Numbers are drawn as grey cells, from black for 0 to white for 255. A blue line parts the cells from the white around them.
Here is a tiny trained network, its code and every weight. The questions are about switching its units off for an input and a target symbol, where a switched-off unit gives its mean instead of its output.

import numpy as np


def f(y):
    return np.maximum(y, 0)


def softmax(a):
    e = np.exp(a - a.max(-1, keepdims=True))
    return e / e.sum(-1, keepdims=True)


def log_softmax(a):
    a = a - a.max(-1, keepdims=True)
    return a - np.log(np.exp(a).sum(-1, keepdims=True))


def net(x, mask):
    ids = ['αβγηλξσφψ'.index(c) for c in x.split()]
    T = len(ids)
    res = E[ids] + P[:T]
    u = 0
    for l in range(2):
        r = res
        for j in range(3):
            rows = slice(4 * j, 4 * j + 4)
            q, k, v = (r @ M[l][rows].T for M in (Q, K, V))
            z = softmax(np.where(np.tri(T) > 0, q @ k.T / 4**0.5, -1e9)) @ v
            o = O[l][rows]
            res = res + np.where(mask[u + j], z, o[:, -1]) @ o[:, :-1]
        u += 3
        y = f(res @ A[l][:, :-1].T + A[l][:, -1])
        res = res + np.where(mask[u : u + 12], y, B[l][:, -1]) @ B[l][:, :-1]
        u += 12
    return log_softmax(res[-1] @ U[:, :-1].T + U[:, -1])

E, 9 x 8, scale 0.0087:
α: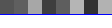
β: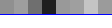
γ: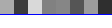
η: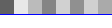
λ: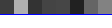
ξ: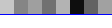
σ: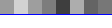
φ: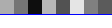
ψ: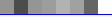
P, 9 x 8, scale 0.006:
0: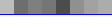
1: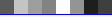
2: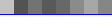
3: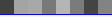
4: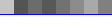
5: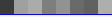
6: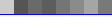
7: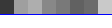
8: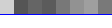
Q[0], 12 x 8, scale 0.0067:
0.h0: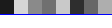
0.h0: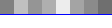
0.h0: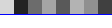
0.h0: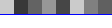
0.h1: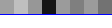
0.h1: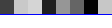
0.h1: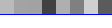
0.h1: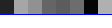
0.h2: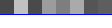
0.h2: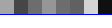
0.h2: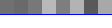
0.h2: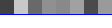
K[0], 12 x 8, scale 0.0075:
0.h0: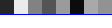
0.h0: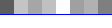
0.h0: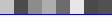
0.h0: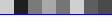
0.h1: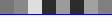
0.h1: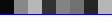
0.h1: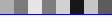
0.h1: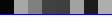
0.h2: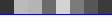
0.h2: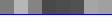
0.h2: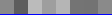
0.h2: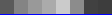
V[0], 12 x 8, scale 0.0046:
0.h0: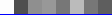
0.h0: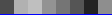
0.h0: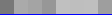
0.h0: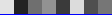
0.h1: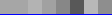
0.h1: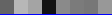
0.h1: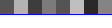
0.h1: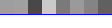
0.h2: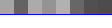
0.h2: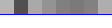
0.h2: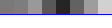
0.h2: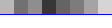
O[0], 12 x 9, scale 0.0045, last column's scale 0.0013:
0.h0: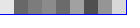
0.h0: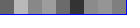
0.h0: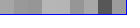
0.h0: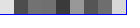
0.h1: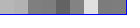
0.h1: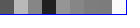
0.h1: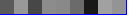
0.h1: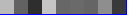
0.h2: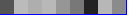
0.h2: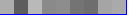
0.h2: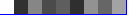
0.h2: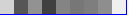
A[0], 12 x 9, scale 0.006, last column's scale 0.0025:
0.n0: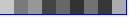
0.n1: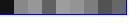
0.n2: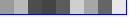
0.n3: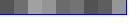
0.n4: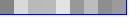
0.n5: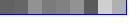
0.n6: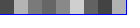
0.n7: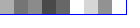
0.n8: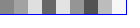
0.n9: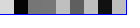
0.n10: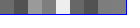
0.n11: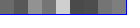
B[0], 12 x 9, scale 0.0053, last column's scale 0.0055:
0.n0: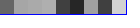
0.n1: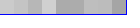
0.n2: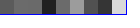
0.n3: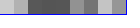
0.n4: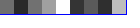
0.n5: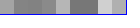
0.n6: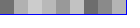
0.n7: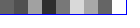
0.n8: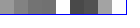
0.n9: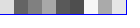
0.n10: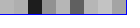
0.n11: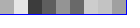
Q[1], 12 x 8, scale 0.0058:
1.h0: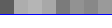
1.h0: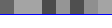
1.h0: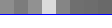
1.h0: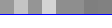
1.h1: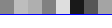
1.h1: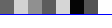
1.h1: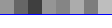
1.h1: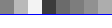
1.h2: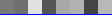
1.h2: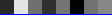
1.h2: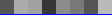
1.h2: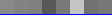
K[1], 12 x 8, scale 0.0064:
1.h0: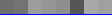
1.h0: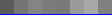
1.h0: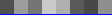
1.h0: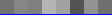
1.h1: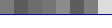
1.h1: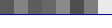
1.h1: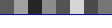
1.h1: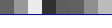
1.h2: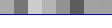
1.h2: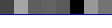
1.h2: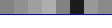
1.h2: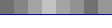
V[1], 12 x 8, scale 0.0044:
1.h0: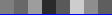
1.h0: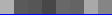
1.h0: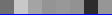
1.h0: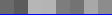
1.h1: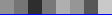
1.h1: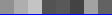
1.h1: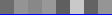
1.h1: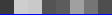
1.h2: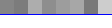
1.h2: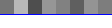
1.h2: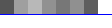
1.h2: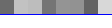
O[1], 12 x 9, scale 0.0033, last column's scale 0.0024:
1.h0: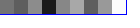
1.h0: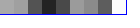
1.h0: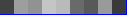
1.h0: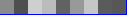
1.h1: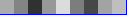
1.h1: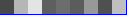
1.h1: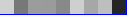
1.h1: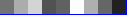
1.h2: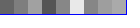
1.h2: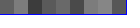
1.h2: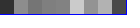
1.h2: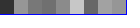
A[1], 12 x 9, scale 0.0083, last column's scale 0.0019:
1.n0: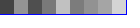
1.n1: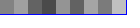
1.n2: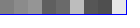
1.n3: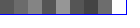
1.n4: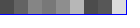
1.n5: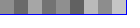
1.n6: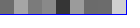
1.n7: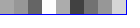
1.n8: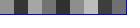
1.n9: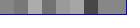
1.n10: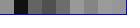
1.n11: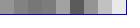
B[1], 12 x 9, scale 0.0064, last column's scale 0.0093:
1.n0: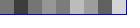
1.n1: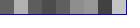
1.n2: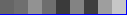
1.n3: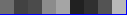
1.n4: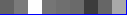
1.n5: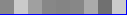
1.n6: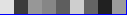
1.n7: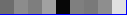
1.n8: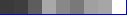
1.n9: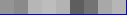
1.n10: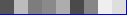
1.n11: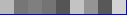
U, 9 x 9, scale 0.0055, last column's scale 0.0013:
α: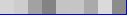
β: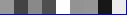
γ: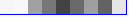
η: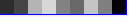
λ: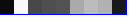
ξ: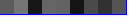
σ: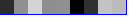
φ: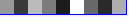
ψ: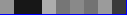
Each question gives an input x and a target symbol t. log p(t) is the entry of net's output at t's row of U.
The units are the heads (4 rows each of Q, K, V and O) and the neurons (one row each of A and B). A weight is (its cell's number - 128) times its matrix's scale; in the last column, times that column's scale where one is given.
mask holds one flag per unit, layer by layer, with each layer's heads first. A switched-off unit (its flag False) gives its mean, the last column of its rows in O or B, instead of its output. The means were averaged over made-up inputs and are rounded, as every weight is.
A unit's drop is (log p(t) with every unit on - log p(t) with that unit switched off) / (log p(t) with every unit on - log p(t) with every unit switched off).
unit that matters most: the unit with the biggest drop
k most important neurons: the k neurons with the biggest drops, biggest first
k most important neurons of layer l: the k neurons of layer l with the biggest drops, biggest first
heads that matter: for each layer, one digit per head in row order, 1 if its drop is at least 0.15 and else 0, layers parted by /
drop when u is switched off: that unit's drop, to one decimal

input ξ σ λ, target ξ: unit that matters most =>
1.n3
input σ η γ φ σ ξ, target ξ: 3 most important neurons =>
1.n3, 0.n4, 1.n7
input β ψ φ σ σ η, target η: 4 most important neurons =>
1.n7, 0.n4, 1.n0, 0.n1
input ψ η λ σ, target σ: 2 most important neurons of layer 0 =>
0.n9, 0.n6
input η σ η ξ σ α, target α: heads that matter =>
010 / 000
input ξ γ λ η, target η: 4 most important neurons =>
0.n4, 1.n7, 1.n0, 0.n1
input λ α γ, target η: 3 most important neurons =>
1.n8, 0.n9, 0.n0
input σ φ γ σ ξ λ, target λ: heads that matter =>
100 / 000
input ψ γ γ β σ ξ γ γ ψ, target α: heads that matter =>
000 / 000
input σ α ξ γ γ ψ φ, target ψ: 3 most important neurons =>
1.n8, 0.n9, 1.n10
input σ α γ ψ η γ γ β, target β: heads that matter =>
100 / 000
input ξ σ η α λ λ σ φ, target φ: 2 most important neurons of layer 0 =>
0.n8, 0.n9
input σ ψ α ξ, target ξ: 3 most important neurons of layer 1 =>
1.n3, 1.n7, 1.n1
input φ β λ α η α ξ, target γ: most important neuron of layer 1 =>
1.n8
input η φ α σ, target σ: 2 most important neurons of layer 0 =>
0.n9, 0.n4
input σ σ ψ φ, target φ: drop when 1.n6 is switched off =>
0.2
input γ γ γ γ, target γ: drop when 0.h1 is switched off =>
-0.1
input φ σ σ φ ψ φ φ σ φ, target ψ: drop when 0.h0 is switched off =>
0.3
